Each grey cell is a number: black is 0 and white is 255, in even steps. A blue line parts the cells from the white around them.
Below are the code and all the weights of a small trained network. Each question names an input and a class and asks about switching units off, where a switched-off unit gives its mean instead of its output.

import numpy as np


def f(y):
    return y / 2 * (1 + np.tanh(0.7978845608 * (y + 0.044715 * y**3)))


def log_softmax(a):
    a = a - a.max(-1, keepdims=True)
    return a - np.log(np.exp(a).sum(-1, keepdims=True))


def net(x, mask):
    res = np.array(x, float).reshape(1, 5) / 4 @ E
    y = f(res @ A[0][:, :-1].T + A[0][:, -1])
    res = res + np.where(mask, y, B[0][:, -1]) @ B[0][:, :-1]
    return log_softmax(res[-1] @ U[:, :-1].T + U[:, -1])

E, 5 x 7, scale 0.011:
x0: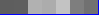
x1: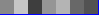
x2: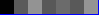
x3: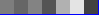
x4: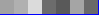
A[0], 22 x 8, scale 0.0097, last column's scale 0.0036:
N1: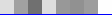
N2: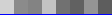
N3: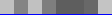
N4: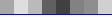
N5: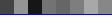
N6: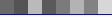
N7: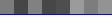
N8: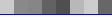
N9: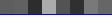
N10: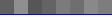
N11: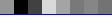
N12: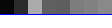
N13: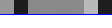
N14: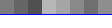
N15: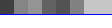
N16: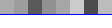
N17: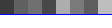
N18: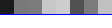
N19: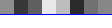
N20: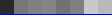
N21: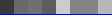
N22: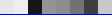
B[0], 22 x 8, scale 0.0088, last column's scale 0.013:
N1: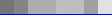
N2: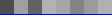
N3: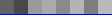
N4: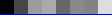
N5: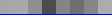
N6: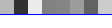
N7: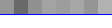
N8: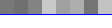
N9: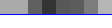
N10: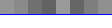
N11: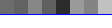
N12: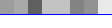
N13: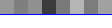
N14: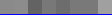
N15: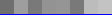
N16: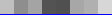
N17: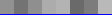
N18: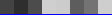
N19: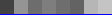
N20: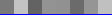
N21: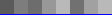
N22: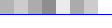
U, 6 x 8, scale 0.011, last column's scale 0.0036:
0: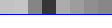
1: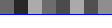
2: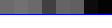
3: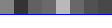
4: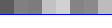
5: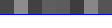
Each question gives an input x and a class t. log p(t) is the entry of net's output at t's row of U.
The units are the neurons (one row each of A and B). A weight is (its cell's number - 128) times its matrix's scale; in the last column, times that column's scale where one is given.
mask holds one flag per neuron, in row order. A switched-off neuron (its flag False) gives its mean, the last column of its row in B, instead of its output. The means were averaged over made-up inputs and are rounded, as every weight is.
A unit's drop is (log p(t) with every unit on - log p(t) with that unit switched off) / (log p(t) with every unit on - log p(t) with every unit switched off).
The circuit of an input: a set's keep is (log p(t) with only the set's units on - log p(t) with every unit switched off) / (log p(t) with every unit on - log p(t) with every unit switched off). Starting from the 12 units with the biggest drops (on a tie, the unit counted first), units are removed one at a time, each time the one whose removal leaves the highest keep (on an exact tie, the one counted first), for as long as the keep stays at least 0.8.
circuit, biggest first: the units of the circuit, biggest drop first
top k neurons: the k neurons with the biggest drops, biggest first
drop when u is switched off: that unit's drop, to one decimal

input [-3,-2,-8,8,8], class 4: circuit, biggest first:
N4
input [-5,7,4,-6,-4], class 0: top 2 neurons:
N22; N5
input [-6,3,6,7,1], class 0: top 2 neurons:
N18; N4
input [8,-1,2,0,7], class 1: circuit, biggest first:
N22; N6
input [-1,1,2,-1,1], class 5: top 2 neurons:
N22; N1
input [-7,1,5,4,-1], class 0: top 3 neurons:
N18; N4; N5
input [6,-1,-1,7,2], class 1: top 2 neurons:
N22; N6
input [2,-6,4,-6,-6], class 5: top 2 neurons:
N9; N22
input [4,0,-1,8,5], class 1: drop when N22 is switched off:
0.2
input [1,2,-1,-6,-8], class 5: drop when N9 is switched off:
0.1
